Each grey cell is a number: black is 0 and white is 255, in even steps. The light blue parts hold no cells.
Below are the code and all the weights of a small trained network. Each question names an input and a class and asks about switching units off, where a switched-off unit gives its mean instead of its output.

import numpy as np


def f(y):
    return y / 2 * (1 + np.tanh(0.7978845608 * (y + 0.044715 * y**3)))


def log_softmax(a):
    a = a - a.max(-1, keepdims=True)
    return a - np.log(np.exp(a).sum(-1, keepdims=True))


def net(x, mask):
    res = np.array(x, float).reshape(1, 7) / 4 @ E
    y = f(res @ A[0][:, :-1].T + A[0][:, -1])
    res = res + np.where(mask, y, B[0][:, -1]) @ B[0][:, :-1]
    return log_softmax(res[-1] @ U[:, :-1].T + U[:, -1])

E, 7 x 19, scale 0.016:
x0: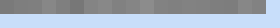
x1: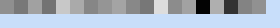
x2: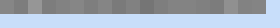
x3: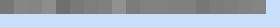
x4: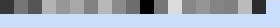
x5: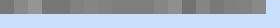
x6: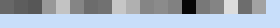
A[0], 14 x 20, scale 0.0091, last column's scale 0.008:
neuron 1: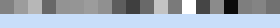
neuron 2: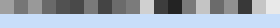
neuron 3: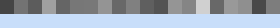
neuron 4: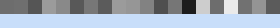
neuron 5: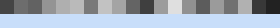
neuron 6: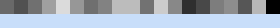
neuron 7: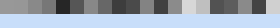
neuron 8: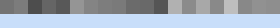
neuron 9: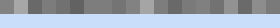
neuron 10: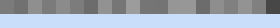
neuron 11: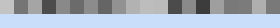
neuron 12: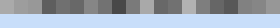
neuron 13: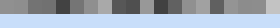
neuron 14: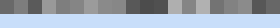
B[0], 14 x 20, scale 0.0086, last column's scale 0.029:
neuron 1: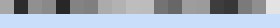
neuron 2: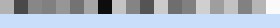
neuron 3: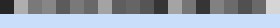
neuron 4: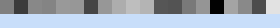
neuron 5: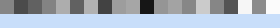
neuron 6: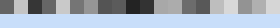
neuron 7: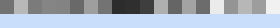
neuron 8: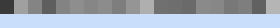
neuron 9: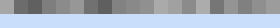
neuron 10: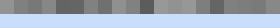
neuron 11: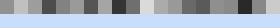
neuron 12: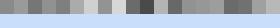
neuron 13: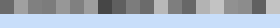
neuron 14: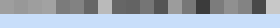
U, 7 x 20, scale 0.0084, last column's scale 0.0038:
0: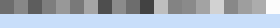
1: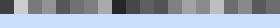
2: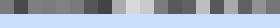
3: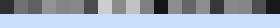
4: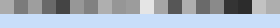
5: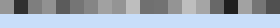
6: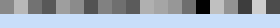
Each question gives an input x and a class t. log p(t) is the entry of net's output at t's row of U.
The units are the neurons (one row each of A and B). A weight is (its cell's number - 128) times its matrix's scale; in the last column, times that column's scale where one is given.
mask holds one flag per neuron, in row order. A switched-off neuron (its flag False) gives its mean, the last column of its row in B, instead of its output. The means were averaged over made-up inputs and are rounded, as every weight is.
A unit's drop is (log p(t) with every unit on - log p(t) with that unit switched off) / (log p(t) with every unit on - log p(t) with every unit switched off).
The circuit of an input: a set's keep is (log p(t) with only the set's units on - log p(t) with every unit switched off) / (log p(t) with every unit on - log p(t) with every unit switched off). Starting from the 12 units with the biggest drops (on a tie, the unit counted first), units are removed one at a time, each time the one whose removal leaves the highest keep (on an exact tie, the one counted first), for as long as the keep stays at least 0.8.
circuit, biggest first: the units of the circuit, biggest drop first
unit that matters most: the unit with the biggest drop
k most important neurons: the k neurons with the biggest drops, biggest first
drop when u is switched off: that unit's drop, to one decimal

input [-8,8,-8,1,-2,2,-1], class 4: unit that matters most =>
neuron 1
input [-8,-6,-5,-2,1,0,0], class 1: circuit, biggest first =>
(neuron 5; neuron 3)
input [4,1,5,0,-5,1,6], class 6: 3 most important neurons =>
(neuron 6; neuron 11; neuron 5)
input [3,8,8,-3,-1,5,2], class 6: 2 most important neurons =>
(neuron 6; neuron 11)
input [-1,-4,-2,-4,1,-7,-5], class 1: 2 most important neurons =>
(neuron 5; neuron 3)
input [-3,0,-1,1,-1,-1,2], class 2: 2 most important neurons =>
(neuron 7; neuron 5)
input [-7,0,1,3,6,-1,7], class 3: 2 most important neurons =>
(neuron 4; neuron 2)
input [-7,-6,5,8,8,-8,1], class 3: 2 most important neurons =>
(neuron 4; neuron 6)
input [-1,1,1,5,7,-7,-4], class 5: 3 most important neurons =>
(neuron 5; neuron 1; neuron 6)
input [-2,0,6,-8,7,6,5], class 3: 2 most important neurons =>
(neuron 2; neuron 7)
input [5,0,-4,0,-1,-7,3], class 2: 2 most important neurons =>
(neuron 7; neuron 5)
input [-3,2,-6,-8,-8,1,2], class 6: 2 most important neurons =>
(neuron 11; neuron 5)
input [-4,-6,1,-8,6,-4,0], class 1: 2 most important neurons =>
(neuron 7; neuron 1)
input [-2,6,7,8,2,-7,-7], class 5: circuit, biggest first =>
(neuron 1)
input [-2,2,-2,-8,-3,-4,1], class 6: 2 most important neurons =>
(neuron 5; neuron 1)
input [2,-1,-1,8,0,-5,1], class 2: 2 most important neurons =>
(neuron 7; neuron 6)
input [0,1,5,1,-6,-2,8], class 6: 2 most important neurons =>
(neuron 6; neuron 11)
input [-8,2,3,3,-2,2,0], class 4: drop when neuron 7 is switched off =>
0.1
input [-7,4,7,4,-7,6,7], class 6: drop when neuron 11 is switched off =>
0.1
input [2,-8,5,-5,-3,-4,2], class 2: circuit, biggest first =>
(neuron 4)
